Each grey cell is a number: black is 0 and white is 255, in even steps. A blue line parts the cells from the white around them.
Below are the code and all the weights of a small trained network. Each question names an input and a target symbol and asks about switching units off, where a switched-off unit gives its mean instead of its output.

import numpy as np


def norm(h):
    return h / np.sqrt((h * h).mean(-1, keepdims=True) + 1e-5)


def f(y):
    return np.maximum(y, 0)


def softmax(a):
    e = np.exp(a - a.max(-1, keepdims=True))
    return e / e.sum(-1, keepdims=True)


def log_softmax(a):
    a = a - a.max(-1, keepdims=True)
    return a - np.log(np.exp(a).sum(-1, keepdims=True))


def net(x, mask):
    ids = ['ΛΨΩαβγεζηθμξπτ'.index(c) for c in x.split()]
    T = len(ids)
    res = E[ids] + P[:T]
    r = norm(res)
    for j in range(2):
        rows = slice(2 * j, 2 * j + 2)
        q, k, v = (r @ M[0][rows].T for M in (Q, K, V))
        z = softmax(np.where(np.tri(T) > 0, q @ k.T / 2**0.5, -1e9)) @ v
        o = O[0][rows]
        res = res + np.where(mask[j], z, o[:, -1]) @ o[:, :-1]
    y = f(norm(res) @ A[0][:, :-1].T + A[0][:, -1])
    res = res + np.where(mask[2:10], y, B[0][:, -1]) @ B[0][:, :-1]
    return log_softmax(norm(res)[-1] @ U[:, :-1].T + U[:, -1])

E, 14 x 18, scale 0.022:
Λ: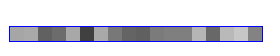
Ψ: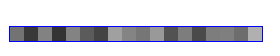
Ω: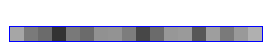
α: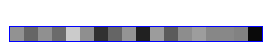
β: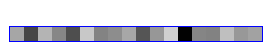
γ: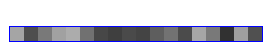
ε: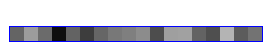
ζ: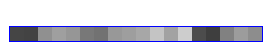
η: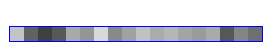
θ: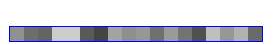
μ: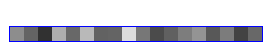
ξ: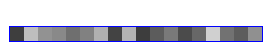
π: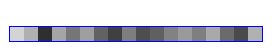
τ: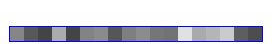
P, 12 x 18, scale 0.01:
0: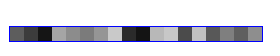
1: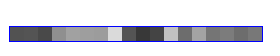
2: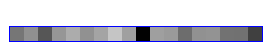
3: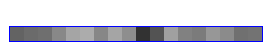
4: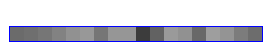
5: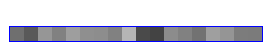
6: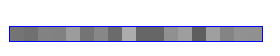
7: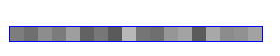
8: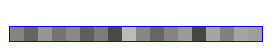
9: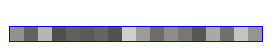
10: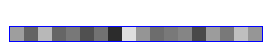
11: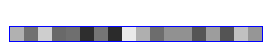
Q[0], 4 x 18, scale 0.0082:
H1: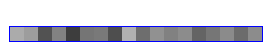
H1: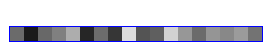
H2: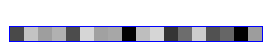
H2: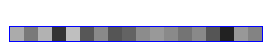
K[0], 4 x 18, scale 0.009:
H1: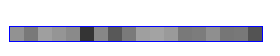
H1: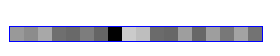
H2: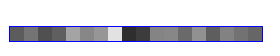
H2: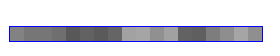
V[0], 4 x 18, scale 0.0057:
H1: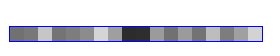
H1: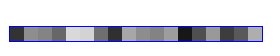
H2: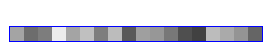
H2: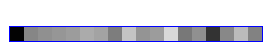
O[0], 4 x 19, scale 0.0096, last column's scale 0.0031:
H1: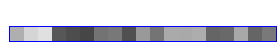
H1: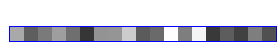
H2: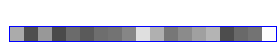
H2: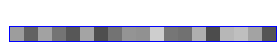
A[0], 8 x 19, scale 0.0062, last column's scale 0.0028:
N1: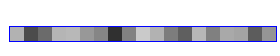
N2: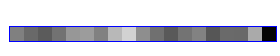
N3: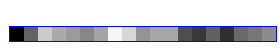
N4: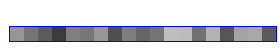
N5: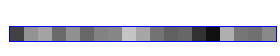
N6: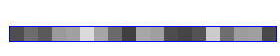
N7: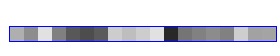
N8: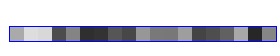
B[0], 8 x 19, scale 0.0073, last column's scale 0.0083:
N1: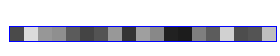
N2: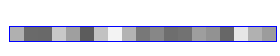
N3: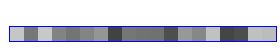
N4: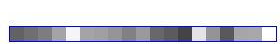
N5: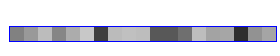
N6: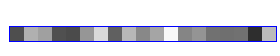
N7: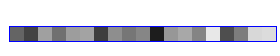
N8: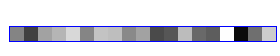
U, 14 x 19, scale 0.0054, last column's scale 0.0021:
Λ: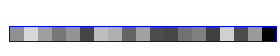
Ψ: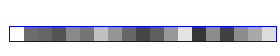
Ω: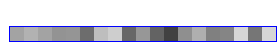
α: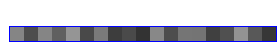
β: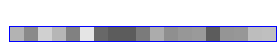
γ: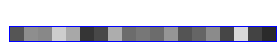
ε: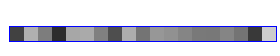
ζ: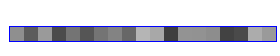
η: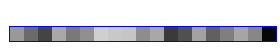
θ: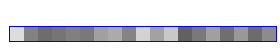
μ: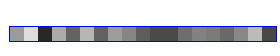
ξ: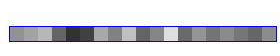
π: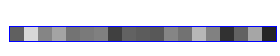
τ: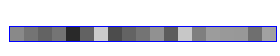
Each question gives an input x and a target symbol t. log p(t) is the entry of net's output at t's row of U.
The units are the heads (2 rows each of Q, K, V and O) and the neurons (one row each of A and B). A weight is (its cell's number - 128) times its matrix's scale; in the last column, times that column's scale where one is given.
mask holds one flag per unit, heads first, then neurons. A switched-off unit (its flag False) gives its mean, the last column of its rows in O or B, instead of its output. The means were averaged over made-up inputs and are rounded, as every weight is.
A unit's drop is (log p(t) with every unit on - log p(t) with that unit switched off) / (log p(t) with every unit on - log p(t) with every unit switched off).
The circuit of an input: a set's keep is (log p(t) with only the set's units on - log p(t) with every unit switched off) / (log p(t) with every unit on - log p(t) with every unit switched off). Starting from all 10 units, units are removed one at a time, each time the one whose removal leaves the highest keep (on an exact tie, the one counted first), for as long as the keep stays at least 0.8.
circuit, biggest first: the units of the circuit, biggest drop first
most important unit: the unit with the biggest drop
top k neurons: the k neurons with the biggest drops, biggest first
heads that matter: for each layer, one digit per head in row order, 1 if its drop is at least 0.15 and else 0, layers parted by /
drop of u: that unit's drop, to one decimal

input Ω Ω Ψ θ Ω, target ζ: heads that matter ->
01
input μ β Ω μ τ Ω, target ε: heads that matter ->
10
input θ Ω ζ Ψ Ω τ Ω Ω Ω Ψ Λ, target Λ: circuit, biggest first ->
(N8; H1)
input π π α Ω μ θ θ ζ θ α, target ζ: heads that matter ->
01
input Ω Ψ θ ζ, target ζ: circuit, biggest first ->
(H2; N3; N1)
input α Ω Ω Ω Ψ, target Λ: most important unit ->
H1
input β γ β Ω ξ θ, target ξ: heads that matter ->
10
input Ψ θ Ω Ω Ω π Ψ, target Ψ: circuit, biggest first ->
(H2; N1)
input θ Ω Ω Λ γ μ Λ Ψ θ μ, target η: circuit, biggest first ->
(N2; H1)
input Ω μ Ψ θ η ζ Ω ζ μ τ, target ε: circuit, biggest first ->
(H1; N6)
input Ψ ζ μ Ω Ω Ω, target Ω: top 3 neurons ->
(N4; N7; N3)
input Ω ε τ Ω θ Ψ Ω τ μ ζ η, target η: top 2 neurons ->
(N1; N2)
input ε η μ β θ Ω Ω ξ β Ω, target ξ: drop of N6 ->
-0.1
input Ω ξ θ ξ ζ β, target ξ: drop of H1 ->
0.9
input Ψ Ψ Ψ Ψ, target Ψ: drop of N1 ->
0.4
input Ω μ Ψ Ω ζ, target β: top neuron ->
(N3)
